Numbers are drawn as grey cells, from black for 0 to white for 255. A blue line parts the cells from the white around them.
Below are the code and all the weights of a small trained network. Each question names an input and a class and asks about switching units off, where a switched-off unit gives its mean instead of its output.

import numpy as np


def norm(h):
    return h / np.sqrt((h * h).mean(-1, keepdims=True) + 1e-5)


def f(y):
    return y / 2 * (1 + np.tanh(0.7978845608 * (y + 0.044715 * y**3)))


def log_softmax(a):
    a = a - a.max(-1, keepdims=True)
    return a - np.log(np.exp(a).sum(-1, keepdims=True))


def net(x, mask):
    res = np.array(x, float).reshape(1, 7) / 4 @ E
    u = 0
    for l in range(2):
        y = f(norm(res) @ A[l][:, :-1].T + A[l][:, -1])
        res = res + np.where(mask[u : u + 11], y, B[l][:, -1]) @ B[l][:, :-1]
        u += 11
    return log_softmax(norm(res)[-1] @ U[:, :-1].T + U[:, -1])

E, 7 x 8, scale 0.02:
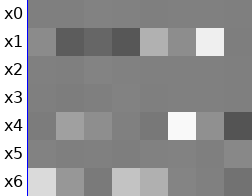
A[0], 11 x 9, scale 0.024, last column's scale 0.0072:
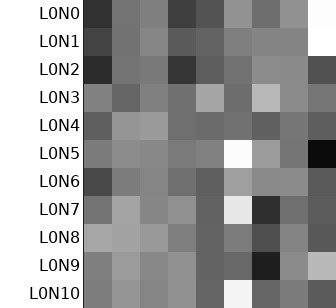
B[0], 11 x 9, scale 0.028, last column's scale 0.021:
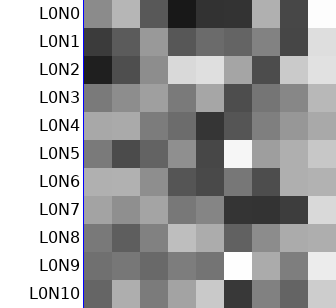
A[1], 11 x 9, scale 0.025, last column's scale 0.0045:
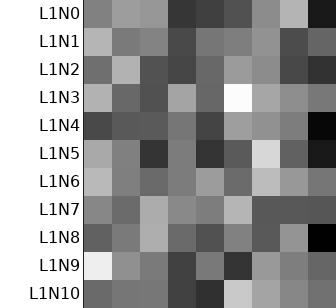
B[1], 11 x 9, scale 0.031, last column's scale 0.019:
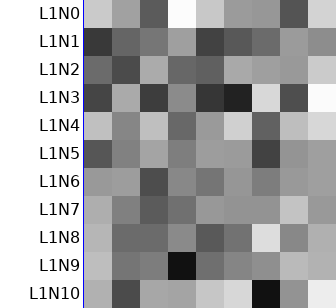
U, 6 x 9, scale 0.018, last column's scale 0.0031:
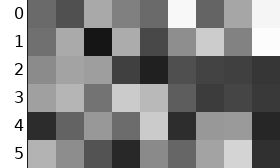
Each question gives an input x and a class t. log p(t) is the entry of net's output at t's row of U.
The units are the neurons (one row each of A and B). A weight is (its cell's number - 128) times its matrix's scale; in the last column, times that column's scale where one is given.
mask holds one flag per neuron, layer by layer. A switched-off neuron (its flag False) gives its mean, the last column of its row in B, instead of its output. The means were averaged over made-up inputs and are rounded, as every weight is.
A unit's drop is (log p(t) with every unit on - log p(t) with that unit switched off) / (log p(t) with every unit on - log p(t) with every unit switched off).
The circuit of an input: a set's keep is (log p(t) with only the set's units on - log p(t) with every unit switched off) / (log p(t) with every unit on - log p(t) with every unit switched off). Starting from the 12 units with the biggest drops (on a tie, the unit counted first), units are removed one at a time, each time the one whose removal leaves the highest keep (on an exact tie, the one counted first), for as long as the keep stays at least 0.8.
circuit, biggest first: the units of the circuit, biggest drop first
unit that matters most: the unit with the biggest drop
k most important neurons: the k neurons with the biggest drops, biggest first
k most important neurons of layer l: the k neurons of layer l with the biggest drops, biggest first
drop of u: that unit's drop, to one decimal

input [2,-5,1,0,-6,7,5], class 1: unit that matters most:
L0N0
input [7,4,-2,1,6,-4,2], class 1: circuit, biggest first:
(L0N5; L1N3)
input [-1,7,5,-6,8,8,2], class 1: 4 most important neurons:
(L0N0; L1N3; L0N5; L0N1)
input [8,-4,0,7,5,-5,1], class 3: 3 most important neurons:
(L0N7; L0N0; L0N10)
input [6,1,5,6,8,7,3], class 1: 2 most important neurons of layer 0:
(L0N5; L0N0)
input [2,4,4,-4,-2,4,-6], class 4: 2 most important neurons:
(L0N2; L0N9)
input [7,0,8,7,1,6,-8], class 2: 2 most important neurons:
(L0N9; L0N5)
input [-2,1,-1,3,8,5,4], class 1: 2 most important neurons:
(L0N5; L0N0)
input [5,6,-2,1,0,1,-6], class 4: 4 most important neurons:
(L0N9; L0N2; L0N3; L0N5)
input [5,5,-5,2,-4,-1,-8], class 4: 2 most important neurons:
(L0N2; L0N9)
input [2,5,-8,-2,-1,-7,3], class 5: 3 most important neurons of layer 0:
(L0N2; L0N9; L0N1)
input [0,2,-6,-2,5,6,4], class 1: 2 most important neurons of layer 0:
(L0N0; L0N5)
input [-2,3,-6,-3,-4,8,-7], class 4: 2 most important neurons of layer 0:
(L0N2; L0N9)
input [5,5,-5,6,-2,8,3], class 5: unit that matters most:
L0N2
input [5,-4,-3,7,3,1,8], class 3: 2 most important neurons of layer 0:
(L0N0; L0N7)
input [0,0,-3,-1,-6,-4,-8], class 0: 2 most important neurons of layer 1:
(L1N3; L1N4)
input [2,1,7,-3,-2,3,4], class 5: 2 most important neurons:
(L0N9; L0N2)
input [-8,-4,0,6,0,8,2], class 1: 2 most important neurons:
(L0N9; L0N0)
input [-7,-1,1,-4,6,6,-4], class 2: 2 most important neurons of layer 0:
(L0N7; L0N10)
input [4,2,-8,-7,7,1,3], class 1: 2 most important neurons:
(L0N5; L0N0)
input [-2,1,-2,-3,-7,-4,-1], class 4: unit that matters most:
L0N5
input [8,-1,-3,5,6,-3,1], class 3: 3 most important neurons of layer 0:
(L0N0; L0N7; L0N10)
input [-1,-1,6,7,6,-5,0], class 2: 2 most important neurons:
(L0N7; L0N2)
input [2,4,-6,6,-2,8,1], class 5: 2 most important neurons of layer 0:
(L0N2; L0N1)
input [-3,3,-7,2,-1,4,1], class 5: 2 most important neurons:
(L0N2; L0N1)
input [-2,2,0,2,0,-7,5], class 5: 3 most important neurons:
(L0N9; L0N5; L0N2)
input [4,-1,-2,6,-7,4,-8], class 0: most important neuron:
(L0N10)
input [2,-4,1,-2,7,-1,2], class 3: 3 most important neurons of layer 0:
(L0N7; L0N10; L0N0)
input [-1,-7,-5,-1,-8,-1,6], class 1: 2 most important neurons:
(L0N0; L1N3)
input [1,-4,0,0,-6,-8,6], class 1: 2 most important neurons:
(L0N0; L1N3)
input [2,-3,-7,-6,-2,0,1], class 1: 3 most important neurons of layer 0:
(L0N0; L0N1; L0N8)
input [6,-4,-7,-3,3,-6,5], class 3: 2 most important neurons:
(L0N0; L0N7)
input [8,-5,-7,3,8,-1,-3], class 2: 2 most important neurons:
(L0N7; L0N10)
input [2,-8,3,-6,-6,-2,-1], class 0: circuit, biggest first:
(L0N9)
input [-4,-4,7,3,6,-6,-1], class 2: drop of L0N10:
0.1
